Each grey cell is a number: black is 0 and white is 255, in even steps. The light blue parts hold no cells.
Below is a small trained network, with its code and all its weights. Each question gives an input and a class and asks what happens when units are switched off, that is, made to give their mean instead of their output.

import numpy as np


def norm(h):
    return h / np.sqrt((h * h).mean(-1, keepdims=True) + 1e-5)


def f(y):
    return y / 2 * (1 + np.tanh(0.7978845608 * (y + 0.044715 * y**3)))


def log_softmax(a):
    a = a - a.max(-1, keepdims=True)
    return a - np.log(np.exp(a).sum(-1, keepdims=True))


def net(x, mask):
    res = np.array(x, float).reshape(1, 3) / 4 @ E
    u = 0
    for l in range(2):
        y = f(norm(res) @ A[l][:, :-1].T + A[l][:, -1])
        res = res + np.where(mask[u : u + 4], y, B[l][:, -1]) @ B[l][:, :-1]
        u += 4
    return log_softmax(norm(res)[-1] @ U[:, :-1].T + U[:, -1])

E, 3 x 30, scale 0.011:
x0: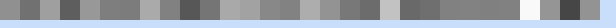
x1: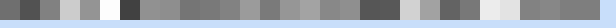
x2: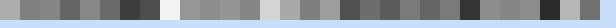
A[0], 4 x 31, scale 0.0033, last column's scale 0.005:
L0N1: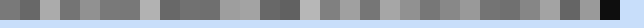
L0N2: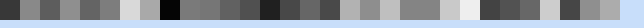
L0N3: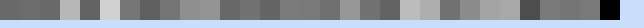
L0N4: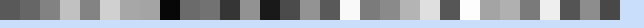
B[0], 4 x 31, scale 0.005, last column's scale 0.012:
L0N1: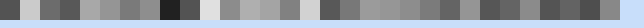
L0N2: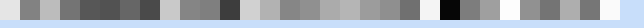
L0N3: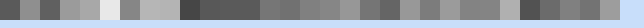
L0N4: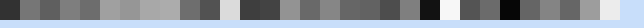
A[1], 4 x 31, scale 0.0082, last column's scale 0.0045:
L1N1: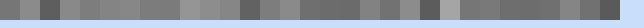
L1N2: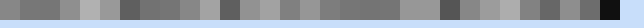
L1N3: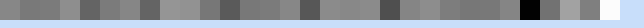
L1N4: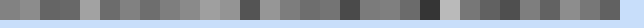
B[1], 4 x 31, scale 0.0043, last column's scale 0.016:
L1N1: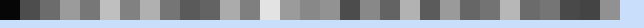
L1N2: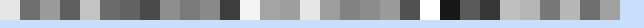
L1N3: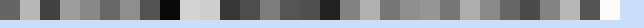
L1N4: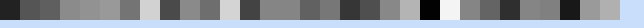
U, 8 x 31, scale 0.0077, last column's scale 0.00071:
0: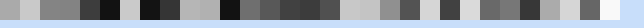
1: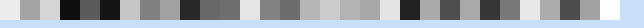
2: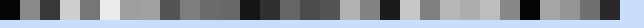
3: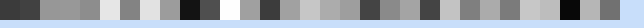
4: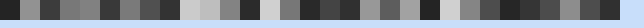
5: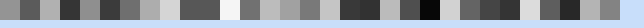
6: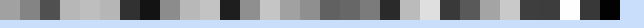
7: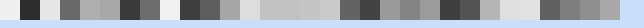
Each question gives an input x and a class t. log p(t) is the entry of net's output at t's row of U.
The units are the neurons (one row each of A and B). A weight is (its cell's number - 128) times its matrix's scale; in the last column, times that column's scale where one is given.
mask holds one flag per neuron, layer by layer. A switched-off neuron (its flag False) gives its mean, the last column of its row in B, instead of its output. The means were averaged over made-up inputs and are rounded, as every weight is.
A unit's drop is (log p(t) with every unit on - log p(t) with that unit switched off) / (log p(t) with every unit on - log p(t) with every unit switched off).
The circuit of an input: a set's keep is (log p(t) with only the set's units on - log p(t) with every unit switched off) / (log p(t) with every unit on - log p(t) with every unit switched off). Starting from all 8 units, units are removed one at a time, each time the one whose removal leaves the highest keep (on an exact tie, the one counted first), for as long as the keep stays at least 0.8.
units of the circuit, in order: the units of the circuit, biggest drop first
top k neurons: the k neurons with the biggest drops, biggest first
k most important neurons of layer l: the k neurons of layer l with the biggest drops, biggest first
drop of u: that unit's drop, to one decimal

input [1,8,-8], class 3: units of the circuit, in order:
[L1N3]
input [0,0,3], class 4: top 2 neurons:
[L0N2; L1N4]
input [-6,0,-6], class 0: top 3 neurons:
[L0N2; L1N3; L1N4]
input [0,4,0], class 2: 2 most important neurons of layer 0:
[L0N2; L0N3]
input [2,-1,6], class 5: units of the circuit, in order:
[L0N2; L1N3]
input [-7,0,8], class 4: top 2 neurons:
[L0N2; L1N4]
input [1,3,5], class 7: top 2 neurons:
[L1N3; L0N4]
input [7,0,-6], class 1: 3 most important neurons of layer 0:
[L0N2; L0N3; L0N1]
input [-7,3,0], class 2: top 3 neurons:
[L0N2; L0N3; L1N1]
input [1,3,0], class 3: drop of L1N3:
0.6
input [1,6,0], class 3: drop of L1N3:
0.9
